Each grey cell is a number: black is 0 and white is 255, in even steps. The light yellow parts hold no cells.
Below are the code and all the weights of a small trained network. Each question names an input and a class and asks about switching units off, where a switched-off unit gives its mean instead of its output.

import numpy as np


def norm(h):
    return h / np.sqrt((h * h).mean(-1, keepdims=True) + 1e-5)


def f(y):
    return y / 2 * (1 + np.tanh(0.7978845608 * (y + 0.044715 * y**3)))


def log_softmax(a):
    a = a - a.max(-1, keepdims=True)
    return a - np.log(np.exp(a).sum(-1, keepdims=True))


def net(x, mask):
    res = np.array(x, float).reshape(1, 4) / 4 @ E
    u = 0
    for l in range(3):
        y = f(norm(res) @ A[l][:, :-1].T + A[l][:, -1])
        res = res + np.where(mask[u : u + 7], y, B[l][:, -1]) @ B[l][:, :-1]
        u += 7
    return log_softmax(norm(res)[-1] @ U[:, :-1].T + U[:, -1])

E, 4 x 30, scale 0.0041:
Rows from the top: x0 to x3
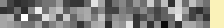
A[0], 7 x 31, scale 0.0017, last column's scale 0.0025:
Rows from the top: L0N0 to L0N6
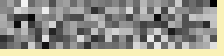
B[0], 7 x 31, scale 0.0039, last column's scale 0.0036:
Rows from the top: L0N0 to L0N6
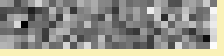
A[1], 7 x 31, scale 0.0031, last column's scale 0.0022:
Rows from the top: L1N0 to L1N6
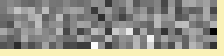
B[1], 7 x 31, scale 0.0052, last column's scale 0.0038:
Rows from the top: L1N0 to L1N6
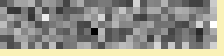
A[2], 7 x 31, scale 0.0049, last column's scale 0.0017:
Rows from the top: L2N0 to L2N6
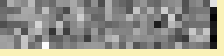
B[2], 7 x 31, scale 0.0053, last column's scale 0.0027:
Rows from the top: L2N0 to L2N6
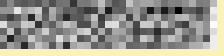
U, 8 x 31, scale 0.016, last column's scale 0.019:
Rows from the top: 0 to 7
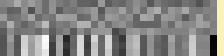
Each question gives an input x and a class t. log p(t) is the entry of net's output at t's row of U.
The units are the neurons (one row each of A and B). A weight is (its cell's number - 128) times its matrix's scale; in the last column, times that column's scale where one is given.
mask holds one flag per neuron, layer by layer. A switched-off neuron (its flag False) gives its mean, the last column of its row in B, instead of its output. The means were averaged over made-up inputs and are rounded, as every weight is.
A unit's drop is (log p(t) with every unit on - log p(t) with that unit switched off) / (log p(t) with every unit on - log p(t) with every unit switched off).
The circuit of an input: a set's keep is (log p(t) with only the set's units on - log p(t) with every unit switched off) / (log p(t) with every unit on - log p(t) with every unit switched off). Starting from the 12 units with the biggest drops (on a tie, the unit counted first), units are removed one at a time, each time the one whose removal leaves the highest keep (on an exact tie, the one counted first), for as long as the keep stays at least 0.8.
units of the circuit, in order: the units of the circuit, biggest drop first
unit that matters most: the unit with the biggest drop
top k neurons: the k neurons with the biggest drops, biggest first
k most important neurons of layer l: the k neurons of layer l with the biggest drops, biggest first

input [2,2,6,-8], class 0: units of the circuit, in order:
[L2N1]
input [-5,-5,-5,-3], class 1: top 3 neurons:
[L1N3, L0N3, L2N3]
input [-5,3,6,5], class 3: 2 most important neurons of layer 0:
[L0N2, L0N5]
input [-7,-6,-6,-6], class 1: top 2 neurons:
[L1N0, L1N3]
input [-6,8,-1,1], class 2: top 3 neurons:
[L2N3, L0N2, L1N6]
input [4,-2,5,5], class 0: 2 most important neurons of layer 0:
[L0N6, L0N1]
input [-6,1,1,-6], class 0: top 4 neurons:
[L2N1, L0N2, L1N6, L0N5]
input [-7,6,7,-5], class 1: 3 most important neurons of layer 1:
[L1N2, L1N0, L1N1]
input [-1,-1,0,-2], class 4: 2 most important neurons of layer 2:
[L2N0, L2N1]
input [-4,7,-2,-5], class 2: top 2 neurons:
[L2N3, L1N0]
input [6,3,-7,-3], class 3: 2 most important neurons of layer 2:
[L2N4, L2N2]
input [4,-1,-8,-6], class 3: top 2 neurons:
[L2N4, L1N0]
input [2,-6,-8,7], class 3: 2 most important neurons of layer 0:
[L0N5, L0N6]
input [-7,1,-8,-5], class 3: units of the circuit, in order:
[L2N4]
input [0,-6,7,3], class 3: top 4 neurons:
[L2N6, L1N3, L2N3, L0N3]
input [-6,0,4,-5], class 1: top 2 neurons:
[L1N0, L2N2]
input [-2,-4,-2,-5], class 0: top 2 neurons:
[L1N3, L2N1]
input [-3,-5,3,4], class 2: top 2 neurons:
[L0N5, L2N5]
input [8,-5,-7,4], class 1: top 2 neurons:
[L1N6, L0N3]
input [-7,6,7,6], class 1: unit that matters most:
L0N6
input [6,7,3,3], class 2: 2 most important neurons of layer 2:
[L2N3, L2N2]
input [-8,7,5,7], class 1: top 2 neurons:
[L2N2, L0N5]
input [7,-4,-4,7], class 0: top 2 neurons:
[L1N4, L0N1]
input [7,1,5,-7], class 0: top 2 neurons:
[L2N1, L0N1]
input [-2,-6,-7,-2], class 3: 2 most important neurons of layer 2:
[L2N4, L2N3]
